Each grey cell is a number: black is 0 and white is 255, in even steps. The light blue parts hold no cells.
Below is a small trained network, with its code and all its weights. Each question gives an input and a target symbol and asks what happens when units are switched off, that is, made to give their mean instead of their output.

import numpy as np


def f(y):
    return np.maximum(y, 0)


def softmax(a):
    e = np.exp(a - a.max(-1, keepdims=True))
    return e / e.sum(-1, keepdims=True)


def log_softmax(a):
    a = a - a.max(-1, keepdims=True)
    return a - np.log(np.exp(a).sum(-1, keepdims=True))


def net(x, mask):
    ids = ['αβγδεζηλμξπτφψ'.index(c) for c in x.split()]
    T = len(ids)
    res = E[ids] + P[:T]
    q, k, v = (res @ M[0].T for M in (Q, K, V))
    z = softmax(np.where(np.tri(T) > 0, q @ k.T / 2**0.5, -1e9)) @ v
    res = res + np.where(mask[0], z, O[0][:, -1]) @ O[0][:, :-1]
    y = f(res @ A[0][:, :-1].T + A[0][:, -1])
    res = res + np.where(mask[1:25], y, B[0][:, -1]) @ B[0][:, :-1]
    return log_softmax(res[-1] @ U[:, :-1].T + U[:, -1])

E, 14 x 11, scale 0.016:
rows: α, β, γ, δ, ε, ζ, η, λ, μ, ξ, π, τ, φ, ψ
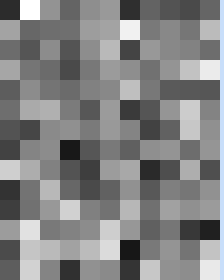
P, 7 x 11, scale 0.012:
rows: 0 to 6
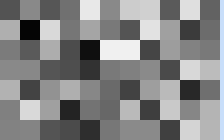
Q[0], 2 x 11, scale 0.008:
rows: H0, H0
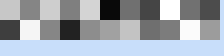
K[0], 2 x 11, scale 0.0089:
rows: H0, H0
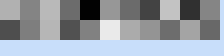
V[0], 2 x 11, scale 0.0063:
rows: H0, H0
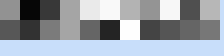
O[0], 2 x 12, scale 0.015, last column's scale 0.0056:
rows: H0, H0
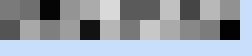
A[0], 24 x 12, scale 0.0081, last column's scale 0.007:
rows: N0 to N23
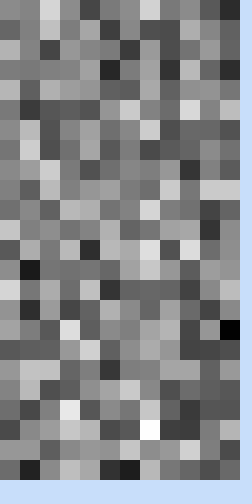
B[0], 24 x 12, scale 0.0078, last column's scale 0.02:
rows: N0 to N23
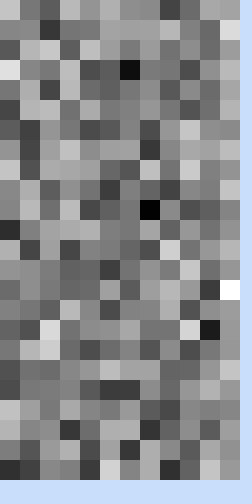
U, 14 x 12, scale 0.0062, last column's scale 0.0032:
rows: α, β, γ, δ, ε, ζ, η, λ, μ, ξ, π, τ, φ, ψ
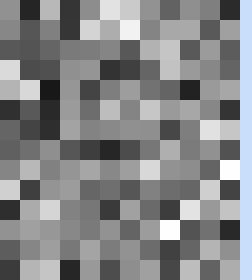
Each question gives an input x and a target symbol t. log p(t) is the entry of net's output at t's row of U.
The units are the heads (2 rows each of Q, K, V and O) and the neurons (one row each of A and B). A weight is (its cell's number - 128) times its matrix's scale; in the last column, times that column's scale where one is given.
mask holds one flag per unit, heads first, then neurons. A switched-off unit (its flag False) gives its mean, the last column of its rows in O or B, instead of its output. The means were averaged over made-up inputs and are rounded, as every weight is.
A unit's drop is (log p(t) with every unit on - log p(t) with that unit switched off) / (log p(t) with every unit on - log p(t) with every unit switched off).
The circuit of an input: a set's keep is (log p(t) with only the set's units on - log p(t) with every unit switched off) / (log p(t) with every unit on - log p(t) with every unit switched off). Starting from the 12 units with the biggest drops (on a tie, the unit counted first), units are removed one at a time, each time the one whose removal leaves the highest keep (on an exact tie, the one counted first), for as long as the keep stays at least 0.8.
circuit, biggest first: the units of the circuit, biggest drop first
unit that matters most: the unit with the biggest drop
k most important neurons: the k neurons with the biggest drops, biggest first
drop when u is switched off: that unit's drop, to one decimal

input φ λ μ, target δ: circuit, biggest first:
(H0, N15)
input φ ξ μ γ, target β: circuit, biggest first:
(H0, N3)
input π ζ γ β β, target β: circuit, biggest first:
(N16, H0, N3)
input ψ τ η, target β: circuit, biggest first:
(H0, N1)
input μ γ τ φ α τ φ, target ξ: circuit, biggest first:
(H0, N12, N14, N0)
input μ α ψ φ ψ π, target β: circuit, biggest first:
(H0, N3, N1)
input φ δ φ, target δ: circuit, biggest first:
(H0, N18)
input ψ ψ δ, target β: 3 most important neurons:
(N3, N1, N5)
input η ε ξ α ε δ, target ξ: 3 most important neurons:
(N12, N14, N0)
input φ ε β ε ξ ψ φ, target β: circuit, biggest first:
(H0, N3, N2)
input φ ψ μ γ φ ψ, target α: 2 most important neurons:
(N18, N12)
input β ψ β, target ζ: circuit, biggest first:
(H0)
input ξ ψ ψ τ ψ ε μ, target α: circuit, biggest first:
(H0, N12, N3)
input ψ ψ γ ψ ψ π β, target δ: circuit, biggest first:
(H0, N3, N18)
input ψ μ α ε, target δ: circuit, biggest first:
(H0, N3)
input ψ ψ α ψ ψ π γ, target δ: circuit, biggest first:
(H0, N3)
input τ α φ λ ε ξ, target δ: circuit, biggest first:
(H0, N18)
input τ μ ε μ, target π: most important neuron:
(N1)
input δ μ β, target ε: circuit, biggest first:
(H0, N9)
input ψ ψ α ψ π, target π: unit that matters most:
N16
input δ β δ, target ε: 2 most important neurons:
(N9, N7)
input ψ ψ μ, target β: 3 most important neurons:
(N3, N1, N9)
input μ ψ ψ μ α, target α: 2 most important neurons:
(N21, N23)
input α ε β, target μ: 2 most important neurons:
(N1, N5)
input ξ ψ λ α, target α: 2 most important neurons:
(N12, N3)
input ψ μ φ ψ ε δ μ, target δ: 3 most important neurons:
(N3, N7, N23)
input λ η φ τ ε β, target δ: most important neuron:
(N18)
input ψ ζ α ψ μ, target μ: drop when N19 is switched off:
0.0
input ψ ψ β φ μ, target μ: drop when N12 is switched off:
0.1
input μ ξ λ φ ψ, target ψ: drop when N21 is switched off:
0.1
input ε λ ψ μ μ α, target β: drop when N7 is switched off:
0.2
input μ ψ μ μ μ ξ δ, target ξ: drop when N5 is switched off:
-0.2
